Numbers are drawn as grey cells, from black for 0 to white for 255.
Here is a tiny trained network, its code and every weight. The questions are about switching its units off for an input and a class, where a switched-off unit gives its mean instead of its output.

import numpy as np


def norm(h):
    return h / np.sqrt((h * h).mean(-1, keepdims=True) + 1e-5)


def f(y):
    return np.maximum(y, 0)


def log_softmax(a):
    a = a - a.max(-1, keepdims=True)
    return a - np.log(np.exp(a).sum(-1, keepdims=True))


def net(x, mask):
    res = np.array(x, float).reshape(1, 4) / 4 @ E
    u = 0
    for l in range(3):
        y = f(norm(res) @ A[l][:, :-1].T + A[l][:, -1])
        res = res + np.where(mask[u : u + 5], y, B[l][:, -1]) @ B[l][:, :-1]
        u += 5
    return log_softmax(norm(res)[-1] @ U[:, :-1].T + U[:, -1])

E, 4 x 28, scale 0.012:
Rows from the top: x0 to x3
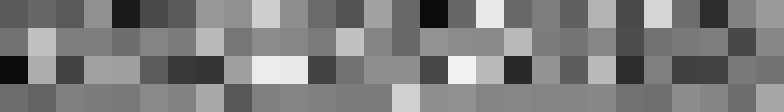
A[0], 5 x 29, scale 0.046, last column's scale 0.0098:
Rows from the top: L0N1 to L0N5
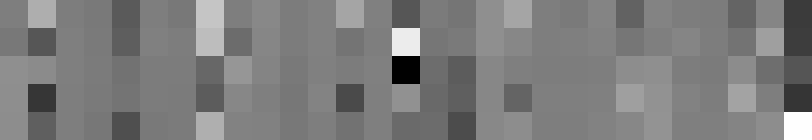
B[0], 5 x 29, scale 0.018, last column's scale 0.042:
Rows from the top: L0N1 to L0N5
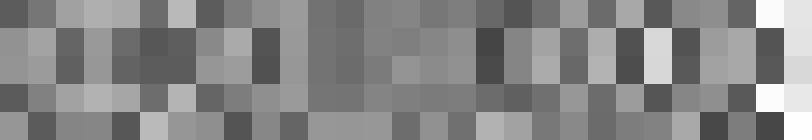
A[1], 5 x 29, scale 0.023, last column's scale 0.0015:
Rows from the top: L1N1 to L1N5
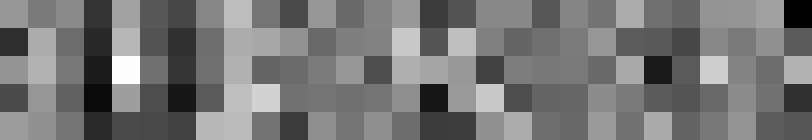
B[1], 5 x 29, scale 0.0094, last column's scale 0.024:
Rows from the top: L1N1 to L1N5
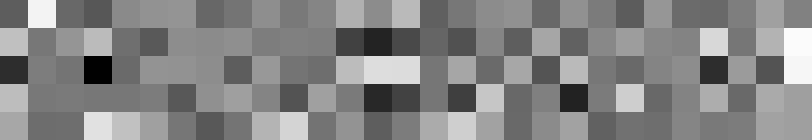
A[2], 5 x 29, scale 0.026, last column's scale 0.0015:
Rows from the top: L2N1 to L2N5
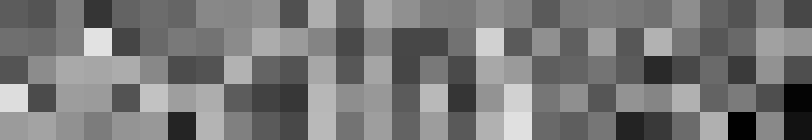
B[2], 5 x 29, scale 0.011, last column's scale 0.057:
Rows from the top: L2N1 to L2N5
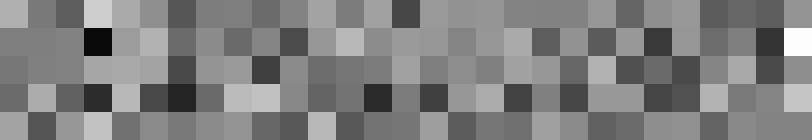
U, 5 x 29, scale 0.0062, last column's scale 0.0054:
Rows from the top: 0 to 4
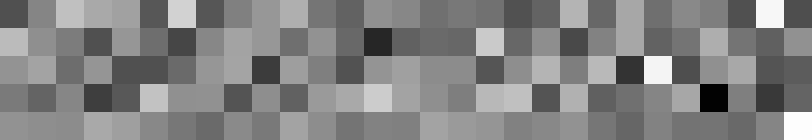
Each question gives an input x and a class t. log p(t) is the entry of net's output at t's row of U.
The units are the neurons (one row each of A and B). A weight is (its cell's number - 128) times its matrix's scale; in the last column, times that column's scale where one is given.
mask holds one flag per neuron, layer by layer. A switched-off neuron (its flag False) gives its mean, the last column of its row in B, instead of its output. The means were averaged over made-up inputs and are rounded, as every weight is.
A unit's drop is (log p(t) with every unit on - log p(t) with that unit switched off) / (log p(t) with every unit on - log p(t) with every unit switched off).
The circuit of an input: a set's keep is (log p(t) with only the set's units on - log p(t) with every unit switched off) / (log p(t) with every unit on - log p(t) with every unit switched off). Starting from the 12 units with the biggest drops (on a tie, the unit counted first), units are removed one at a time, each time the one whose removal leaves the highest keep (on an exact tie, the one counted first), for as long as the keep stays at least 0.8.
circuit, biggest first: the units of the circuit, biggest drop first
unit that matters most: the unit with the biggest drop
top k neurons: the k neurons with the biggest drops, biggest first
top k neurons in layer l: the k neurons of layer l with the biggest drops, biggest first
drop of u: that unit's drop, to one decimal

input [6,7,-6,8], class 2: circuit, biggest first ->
[L0N2]
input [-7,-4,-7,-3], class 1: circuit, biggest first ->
[L0N1 L2N4]
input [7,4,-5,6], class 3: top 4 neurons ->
[L0N5 L2N2 L0N3 L0N1]
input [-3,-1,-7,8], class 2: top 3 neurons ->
[L0N2 L2N2 L1N2]
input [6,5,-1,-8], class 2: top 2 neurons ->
[L0N3 L0N4]
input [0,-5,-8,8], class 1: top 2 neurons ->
[L0N5 L2N4]
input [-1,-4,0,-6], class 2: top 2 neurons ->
[L0N3 L0N1]
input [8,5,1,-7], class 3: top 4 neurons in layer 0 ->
[L0N5 L0N2 L0N4 L0N1]
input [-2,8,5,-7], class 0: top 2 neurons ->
[L0N1 L0N2]
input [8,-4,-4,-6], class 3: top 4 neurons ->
[L0N5 L2N2 L0N2 L0N4]
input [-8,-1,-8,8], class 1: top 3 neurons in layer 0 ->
[L0N3 L0N1 L0N4]
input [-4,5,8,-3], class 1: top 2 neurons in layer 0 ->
[L0N4 L0N1]
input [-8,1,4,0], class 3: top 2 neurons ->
[L1N3 L0N5]
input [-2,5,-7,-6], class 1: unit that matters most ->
L0N4
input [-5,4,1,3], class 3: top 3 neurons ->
[L0N5 L0N4 L0N2]
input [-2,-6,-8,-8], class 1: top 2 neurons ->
[L0N1 L0N2]
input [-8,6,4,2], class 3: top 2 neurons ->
[L1N3 L0N5]
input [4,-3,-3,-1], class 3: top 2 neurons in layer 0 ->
[L0N5 L0N1]
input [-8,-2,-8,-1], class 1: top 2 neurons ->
[L2N4 L0N1]
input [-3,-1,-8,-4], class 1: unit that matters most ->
L2N4
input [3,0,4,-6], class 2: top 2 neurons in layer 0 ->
[L0N3 L0N5]
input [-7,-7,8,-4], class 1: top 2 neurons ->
[L0N1 L0N4]
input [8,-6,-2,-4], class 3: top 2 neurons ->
[L0N5 L2N2]
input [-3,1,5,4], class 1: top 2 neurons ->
[L0N1 L0N4]
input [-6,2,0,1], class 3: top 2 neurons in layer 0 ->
[L0N5 L0N2]
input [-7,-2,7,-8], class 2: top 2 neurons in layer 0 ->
[L0N5 L0N4]
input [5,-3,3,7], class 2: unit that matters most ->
L0N2
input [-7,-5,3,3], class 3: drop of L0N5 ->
1.3
